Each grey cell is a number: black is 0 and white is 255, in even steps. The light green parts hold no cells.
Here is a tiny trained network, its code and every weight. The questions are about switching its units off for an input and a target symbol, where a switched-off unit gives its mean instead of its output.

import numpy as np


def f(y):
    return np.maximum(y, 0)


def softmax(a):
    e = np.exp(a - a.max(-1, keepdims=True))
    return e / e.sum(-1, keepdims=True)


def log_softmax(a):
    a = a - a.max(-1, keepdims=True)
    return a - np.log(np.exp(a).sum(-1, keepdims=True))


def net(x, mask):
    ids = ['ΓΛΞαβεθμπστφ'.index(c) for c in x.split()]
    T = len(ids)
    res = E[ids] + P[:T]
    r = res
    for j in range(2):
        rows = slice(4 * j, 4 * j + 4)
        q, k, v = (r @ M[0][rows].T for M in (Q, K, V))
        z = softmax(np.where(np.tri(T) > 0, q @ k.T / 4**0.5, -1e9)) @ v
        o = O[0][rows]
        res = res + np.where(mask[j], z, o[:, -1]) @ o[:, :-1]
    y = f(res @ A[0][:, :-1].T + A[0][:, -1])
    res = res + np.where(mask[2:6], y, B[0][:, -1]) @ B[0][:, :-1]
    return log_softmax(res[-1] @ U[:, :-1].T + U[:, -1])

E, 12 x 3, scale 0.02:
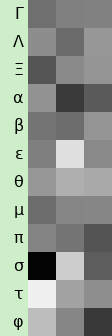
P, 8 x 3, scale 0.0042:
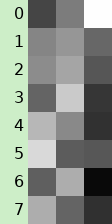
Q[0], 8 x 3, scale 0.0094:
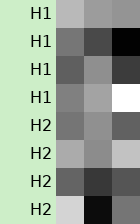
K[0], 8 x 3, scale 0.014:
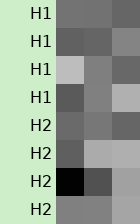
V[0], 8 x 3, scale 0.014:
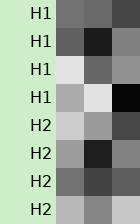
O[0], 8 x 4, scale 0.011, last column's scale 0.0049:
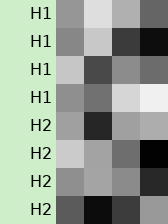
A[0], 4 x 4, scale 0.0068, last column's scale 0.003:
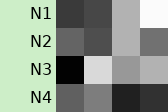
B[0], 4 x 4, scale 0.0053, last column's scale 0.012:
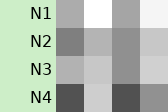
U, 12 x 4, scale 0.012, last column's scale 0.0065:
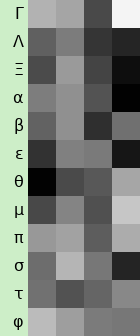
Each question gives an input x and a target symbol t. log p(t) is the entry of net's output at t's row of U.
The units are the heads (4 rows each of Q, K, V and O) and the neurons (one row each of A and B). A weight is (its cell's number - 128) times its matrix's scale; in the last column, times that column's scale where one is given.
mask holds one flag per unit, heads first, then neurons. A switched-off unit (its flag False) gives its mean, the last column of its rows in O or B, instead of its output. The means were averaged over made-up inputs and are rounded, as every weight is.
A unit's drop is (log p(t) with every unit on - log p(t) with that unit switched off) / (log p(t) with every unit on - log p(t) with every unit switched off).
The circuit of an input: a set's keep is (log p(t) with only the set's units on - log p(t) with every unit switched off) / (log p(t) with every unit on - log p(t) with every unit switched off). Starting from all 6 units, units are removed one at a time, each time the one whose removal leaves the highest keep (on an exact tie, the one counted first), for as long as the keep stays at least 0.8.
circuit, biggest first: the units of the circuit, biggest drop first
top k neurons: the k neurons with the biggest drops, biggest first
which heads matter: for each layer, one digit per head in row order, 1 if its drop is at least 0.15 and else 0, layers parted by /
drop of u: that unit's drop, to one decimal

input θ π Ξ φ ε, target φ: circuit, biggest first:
[H2, H1]
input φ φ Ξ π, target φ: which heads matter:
11
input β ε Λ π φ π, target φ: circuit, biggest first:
[H1]
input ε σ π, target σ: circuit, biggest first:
[H2, H1]
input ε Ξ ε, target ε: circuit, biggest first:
[H2, H1, N1]
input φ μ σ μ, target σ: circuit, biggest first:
[H1, H2]
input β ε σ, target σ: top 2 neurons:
[N3, N1]
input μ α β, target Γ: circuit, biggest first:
[H2, H1]
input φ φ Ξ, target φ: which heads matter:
11
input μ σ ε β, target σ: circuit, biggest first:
[H2, H1, N3]
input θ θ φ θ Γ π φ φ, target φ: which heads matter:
10
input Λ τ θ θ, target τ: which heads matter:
11
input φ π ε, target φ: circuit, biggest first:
[H1, H2]
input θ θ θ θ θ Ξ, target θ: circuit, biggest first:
[H2]
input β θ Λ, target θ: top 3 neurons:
[N3, N1, N2]
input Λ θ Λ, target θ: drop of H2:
0.2
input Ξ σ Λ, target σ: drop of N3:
0.3
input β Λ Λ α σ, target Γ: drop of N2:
0.0
